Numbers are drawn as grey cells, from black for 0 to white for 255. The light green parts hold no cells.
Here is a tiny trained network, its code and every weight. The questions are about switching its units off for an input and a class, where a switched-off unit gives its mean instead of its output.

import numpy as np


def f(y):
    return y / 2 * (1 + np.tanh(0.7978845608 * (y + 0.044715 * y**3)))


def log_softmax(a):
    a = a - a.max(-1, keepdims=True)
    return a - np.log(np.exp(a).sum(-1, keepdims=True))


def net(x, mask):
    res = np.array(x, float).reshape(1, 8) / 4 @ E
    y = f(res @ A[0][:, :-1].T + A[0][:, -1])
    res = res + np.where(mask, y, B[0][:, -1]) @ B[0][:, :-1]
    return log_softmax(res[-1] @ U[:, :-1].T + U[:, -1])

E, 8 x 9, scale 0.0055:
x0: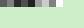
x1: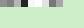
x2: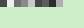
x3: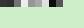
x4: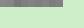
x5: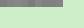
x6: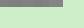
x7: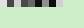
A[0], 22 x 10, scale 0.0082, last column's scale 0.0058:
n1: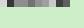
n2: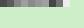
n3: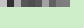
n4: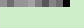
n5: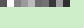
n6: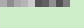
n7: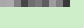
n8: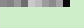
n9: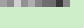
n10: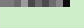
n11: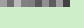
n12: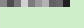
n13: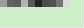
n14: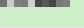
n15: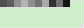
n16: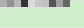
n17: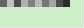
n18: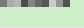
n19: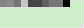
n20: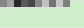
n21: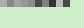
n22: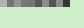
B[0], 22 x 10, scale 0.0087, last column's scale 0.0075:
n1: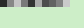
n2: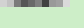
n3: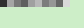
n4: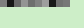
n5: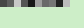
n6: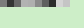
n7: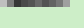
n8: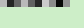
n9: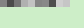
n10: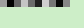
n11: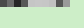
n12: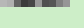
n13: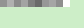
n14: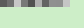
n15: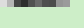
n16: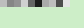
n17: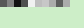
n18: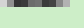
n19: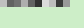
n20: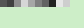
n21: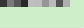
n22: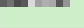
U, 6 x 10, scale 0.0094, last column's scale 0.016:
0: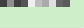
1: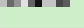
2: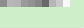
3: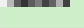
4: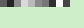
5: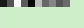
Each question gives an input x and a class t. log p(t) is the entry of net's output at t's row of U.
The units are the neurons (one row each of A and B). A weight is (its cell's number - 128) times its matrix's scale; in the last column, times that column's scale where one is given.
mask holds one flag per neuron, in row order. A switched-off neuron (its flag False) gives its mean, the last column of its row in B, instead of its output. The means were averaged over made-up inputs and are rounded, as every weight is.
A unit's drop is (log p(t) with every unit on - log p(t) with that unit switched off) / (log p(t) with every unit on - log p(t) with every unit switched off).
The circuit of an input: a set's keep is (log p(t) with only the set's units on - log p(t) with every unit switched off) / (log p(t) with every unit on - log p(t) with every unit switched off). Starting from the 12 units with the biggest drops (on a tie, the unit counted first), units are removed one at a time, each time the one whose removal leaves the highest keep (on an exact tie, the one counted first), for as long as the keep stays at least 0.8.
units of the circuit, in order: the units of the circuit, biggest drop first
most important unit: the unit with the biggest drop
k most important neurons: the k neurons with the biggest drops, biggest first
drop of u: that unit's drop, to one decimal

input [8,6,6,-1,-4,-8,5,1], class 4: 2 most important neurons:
n20, n13
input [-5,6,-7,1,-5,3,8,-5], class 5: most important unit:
n1
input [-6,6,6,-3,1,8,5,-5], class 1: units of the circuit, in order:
n16, n8
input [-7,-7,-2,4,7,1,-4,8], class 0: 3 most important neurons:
n21, n3, n11
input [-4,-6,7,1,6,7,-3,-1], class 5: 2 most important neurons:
n5, n14
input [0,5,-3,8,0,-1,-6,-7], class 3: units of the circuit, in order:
n2, n12
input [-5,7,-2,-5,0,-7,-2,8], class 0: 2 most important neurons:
n3, n11
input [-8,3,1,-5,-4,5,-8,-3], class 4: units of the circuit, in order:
n6, n9
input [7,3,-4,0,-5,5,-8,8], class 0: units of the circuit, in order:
n3, n11
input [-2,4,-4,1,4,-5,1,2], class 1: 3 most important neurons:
n16, n14, n20
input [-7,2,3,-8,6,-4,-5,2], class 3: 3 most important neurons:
n18, n7, n20
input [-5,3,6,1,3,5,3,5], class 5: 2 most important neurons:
n5, n14
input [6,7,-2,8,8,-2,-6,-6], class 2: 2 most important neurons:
n2, n20
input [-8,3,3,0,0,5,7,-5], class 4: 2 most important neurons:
n6, n9
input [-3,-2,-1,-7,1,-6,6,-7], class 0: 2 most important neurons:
n17, n2
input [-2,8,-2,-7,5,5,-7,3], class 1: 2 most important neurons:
n16, n8
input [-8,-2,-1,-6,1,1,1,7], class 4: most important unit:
n6
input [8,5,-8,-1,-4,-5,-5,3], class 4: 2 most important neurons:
n20, n5
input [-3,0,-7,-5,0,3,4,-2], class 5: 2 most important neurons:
n1, n2
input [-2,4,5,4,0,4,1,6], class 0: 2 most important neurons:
n21, n11
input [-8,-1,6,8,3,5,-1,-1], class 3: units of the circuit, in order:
n15
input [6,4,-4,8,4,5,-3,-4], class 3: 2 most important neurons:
n2, n12
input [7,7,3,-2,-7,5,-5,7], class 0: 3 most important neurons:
n21, n11, n3
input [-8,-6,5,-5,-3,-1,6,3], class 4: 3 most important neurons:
n6, n9, n16
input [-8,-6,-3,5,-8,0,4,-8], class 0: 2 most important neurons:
n17, n20
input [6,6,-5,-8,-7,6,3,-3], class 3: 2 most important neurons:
n18, n7
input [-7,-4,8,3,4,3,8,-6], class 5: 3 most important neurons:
n5, n14, n20
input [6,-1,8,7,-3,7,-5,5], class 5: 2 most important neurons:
n5, n21
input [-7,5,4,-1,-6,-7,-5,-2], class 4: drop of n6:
0.4
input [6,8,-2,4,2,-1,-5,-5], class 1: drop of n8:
0.2
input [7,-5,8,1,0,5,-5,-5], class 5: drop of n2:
0.0
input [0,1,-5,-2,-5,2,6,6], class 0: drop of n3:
0.2
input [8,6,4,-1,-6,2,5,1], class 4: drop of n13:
0.1
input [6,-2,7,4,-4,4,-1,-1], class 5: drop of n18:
0.1
